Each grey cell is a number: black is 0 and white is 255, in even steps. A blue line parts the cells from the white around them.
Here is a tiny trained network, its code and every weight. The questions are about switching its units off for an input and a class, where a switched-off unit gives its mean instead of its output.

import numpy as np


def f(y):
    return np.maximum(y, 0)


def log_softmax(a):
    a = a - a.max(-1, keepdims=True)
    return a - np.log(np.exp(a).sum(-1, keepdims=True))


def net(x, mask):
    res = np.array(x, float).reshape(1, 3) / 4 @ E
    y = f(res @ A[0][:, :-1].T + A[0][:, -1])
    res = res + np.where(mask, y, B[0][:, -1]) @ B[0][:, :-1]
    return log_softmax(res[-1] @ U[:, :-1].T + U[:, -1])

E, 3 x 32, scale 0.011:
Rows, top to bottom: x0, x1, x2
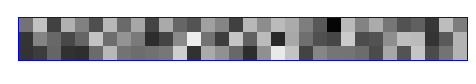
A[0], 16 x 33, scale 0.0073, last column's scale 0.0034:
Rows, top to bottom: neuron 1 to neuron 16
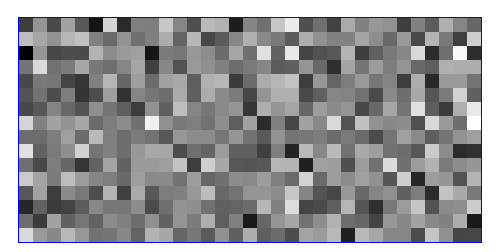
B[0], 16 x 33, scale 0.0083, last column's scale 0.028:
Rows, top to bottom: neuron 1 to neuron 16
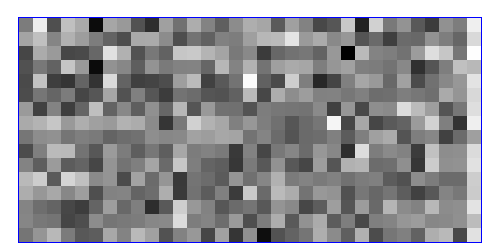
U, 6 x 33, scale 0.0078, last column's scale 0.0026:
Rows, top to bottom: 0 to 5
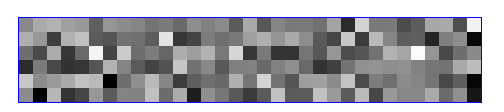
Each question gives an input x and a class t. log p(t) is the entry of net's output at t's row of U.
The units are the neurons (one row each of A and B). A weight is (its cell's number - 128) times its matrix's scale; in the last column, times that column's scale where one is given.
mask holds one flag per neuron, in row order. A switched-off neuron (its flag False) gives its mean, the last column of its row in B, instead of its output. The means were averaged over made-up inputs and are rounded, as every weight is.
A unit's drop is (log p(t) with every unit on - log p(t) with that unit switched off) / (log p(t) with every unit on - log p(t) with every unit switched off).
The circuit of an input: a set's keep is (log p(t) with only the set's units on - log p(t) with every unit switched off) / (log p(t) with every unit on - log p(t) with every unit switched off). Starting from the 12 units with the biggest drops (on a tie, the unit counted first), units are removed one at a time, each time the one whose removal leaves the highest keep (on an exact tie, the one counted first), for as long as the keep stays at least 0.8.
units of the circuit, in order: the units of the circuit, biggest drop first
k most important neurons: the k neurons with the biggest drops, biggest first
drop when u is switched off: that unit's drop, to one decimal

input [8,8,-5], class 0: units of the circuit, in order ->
[neuron 13]
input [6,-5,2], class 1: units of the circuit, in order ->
[neuron 1; neuron 3]
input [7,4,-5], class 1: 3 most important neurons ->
[neuron 8; neuron 16; neuron 10]
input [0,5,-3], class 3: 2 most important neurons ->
[neuron 8; neuron 16]
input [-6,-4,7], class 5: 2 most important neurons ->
[neuron 1; neuron 11]
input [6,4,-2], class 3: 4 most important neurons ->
[neuron 8; neuron 16; neuron 2; neuron 10]
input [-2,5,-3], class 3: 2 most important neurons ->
[neuron 8; neuron 16]
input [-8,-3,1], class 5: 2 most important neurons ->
[neuron 1; neuron 5]
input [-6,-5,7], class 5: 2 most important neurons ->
[neuron 1; neuron 11]
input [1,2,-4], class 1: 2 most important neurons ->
[neuron 3; neuron 8]
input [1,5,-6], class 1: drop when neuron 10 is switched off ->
0.2
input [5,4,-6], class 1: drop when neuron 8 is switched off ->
0.2
